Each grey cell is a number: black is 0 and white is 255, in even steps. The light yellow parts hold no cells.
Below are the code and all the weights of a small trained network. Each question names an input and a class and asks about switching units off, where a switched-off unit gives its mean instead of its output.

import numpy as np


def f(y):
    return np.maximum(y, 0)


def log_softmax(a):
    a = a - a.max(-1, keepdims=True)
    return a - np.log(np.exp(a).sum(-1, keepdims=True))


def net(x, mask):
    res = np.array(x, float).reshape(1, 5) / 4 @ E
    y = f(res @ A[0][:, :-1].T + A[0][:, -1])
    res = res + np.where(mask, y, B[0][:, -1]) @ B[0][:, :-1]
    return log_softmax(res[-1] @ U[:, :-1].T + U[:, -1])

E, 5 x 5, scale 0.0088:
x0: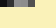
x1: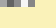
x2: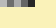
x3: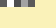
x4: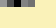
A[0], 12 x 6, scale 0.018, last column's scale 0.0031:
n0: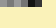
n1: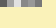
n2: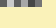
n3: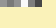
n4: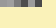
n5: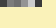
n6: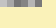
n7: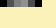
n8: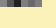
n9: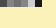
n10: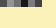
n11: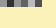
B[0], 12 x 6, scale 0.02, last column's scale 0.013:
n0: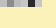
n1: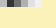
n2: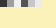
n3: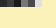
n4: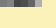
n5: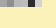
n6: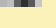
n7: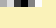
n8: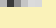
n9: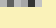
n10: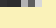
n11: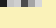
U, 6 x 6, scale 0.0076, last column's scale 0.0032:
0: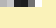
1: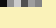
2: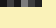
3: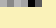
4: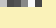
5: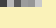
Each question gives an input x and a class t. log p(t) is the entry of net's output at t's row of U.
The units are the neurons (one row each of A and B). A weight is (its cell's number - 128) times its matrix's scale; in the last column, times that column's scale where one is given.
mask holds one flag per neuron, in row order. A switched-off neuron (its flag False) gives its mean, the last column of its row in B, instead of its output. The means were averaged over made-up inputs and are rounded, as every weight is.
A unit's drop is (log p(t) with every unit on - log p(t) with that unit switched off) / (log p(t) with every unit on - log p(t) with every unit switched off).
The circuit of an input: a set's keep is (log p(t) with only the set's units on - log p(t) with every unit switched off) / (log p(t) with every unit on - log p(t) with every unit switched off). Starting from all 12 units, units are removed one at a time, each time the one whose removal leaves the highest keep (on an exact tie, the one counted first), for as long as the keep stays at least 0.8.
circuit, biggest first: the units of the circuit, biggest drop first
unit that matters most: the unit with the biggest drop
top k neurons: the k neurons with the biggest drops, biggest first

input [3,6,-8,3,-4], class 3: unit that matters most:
n5
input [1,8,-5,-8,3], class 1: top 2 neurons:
(n11, n10)
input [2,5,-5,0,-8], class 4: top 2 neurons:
(n1, n10)
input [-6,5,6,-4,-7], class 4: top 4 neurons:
(n1, n7, n5, n9)
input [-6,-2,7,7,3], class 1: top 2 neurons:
(n2, n7)
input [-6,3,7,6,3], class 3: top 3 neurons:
(n7, n0, n11)
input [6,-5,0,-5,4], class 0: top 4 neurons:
(n7, n2, n3, n1)
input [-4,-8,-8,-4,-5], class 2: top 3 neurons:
(n10, n0, n4)
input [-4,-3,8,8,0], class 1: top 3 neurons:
(n2, n5, n9)
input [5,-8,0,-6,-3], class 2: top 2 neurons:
(n10, n2)
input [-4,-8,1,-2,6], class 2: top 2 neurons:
(n10, n1)
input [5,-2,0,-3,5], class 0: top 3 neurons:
(n7, n1, n2)
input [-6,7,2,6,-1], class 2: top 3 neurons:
(n3, n7, n11)
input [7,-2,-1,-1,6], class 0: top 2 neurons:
(n7, n1)
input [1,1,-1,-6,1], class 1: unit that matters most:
n11
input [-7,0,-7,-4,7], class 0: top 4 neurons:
(n6, n1, n0, n4)
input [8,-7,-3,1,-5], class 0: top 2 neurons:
(n7, n3)
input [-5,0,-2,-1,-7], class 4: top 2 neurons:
(n1, n7)
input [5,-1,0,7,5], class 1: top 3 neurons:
(n2, n1, n6)
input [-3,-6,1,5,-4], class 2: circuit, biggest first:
(n10)
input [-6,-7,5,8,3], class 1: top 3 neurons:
(n2, n7, n3)
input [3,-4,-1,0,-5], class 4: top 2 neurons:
(n1, n3)
